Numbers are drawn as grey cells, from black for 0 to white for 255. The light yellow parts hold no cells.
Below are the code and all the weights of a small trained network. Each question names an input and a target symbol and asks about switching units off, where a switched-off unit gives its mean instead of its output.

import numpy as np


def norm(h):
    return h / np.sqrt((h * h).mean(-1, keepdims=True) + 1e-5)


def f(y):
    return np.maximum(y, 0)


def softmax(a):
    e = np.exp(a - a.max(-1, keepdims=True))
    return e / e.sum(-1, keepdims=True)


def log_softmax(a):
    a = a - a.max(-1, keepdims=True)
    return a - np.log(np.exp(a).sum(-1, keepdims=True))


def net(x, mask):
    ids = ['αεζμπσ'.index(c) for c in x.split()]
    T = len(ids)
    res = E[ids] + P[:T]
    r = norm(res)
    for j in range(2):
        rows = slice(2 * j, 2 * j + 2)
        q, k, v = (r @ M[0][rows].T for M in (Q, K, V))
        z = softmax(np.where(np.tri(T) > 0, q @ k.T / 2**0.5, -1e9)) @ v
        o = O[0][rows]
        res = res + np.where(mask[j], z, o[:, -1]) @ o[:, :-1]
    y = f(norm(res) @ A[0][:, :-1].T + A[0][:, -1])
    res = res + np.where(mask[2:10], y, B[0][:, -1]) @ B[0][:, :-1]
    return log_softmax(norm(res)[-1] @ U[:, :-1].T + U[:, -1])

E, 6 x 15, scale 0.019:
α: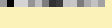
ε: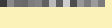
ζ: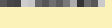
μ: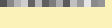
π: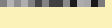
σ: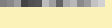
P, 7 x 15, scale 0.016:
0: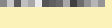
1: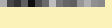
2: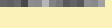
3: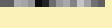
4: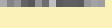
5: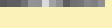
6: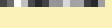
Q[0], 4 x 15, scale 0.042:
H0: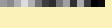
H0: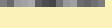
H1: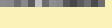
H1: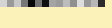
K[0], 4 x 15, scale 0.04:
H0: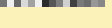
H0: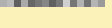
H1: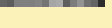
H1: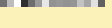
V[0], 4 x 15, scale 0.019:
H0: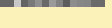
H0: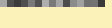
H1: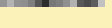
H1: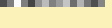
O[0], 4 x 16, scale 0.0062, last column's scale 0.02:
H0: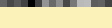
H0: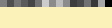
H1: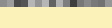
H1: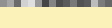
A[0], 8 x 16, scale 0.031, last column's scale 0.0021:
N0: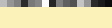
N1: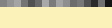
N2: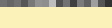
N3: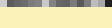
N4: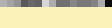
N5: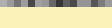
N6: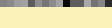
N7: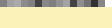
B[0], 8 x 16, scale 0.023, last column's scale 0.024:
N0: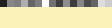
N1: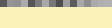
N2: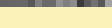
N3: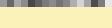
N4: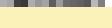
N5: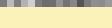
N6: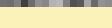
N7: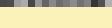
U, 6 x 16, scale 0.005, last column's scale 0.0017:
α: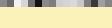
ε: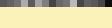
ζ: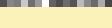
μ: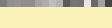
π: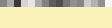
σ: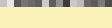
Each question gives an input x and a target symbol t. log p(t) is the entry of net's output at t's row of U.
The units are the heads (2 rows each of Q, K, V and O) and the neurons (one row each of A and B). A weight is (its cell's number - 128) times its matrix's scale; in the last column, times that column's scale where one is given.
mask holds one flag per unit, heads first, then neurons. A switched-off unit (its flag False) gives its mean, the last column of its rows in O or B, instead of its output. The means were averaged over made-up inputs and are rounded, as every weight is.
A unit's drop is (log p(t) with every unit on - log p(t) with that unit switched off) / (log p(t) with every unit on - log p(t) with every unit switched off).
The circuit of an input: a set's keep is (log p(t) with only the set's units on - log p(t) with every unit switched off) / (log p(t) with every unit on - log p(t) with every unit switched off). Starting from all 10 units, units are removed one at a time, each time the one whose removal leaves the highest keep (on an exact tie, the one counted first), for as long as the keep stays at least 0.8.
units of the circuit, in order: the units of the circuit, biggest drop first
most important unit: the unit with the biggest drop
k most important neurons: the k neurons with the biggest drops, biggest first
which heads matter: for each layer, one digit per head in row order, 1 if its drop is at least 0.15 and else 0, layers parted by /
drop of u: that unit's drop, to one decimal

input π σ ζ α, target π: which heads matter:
10
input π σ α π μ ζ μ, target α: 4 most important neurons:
(N4, N0, N5, N1)
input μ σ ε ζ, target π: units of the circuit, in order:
(N3, N0)
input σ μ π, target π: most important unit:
N3
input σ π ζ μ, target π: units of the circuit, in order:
(N3, N0)
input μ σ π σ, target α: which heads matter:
11
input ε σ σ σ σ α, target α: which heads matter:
00
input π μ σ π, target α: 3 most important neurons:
(N4, N0, N5)
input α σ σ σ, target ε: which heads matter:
11
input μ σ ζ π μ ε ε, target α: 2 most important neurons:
(N4, N0)
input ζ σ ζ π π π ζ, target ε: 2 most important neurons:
(N7, N3)
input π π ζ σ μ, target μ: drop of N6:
0.7
